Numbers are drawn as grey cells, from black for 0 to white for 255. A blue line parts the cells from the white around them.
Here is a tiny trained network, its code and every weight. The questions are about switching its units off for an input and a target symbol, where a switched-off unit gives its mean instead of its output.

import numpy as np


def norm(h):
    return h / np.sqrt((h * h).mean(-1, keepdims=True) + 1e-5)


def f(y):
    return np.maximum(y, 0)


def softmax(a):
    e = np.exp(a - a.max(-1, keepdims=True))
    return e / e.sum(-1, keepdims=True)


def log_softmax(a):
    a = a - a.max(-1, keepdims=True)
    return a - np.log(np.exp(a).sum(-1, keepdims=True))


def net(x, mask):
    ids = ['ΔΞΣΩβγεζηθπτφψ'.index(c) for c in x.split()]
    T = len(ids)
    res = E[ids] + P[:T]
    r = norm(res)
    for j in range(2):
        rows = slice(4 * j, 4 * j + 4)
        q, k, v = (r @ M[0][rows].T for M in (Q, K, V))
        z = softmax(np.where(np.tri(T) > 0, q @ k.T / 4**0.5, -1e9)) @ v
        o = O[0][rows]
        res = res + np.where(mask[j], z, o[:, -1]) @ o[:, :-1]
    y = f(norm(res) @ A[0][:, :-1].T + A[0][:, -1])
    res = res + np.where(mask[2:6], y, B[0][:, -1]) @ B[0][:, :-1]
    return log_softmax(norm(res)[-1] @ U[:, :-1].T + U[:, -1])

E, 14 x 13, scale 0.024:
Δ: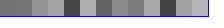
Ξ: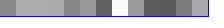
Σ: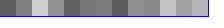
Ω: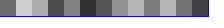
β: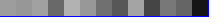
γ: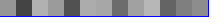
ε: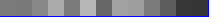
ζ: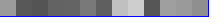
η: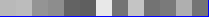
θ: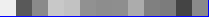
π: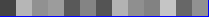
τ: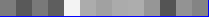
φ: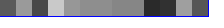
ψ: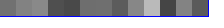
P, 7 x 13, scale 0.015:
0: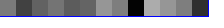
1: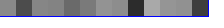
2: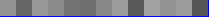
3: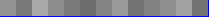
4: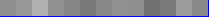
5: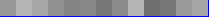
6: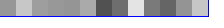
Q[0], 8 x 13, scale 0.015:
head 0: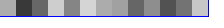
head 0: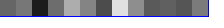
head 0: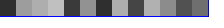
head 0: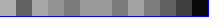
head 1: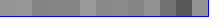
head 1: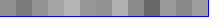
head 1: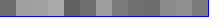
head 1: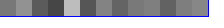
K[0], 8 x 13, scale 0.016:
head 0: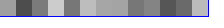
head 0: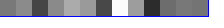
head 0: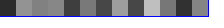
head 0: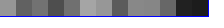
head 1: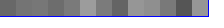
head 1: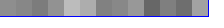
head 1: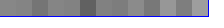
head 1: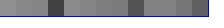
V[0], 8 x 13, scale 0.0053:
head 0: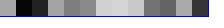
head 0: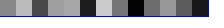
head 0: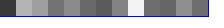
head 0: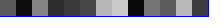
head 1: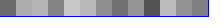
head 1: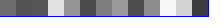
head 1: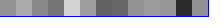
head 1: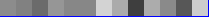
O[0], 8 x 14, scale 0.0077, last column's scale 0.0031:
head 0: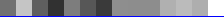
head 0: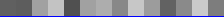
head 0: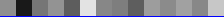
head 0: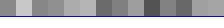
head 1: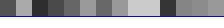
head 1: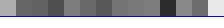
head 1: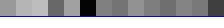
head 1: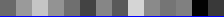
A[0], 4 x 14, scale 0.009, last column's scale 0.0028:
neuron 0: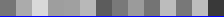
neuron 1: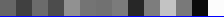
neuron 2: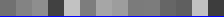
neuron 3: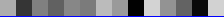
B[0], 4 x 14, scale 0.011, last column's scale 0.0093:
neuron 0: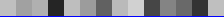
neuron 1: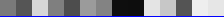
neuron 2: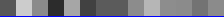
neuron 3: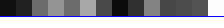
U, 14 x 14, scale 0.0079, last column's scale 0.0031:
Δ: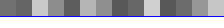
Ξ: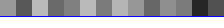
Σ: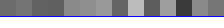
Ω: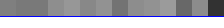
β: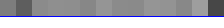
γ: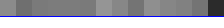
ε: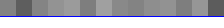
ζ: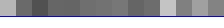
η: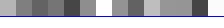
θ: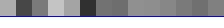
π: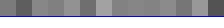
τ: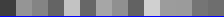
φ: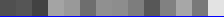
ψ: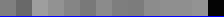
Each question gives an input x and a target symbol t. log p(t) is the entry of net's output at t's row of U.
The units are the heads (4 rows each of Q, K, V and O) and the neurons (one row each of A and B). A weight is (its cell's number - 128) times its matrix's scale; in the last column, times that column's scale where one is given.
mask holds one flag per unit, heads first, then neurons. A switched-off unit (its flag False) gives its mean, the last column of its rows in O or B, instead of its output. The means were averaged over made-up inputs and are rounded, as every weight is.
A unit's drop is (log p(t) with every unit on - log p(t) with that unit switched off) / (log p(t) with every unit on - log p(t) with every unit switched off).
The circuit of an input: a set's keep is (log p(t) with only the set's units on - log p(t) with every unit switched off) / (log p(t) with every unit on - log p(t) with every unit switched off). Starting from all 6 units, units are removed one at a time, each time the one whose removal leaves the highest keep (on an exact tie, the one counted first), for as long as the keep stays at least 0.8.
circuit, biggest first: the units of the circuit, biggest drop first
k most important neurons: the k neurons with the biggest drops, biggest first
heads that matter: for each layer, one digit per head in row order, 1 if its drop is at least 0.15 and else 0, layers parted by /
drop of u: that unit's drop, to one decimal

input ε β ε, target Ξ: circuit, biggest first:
[head 0; neuron 0; neuron 1]
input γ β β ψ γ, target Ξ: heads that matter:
00
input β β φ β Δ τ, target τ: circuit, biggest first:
[head 1; neuron 2]
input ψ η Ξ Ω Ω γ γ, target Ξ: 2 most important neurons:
[neuron 0; neuron 1]
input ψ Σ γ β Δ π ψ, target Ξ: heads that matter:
01
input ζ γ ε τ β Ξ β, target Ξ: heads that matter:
10
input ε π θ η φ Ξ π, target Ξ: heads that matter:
00
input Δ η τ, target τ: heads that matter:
10
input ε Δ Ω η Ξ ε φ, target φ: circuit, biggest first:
[neuron 1; head 0; neuron 0]
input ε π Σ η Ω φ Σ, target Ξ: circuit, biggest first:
[neuron 0]
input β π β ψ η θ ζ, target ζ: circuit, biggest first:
[head 0; neuron 3]
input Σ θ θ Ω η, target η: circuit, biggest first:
[neuron 3; head 0]
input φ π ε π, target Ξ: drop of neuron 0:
0.2
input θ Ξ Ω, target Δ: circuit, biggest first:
[head 0]
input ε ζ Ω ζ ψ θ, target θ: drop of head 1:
0.3
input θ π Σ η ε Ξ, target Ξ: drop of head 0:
0.2
